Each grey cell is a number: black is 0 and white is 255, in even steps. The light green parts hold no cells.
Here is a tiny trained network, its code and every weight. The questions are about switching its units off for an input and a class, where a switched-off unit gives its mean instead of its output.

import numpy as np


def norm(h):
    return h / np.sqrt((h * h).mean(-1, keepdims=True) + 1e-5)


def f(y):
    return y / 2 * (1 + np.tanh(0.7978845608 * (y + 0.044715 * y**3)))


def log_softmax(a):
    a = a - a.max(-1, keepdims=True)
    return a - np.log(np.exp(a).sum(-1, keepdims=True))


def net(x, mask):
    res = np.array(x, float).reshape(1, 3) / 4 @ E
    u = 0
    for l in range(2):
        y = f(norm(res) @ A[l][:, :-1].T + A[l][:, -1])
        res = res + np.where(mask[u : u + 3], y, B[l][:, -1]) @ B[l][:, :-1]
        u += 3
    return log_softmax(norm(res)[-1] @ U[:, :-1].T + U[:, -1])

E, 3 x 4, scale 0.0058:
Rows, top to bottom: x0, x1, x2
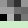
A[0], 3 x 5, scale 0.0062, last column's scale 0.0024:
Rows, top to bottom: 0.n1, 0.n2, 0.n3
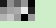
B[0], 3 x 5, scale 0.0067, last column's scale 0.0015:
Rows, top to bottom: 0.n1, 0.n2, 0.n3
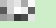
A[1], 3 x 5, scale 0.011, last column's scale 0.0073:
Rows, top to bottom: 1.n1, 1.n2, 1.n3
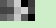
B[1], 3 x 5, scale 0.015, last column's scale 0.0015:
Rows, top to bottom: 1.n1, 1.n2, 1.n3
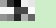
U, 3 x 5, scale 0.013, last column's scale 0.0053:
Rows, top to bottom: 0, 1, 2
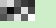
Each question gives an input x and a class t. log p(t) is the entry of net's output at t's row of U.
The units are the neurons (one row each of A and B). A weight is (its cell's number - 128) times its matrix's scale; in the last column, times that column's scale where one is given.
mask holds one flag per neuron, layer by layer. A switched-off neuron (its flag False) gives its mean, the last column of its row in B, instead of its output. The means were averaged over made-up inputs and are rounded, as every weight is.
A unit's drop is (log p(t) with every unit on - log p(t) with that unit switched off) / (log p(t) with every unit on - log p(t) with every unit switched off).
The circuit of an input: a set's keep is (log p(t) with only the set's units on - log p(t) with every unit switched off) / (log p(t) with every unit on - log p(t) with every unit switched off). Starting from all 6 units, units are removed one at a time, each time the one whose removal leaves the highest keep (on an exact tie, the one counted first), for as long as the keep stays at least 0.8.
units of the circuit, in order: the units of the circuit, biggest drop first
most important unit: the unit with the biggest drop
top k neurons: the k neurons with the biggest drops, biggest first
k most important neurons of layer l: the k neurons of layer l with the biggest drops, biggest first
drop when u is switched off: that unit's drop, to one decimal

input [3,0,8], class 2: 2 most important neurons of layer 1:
(1.n1, 1.n2)
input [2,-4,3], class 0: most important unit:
0.n3
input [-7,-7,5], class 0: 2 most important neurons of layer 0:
(0.n3, 0.n1)
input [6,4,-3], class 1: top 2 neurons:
(1.n2, 0.n1)
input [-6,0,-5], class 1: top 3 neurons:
(1.n1, 0.n1, 1.n2)
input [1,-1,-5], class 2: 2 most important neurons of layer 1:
(1.n1, 1.n2)
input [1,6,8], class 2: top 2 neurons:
(1.n2, 1.n1)
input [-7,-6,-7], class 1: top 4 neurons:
(1.n1, 0.n1, 1.n3, 0.n3)
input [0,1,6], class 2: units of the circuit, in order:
(1.n2, 1.n1)
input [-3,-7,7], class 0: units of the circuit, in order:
(1.n2, 0.n3)
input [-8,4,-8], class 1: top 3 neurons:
(1.n1, 1.n2, 0.n1)
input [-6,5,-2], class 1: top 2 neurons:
(1.n1, 0.n1)
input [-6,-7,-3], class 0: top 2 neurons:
(1.n2, 0.n2)
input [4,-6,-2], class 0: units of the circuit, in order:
(1.n2)
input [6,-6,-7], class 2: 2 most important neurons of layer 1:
(1.n1, 1.n3)
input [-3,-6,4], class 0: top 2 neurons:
(1.n2, 0.n3)
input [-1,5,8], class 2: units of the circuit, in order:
(1.n2, 1.n1)
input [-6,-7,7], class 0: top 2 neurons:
(1.n2, 0.n3)
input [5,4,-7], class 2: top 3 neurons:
(1.n1, 1.n2, 1.n3)
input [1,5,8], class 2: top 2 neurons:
(1.n2, 1.n1)
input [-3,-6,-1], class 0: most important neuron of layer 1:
(1.n2)
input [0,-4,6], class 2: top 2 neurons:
(1.n1, 0.n2)
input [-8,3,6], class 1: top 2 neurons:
(1.n1, 1.n2)
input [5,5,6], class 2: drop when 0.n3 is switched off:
0.2
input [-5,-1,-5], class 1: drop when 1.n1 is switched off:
0.5
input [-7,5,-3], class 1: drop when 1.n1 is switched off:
1.1
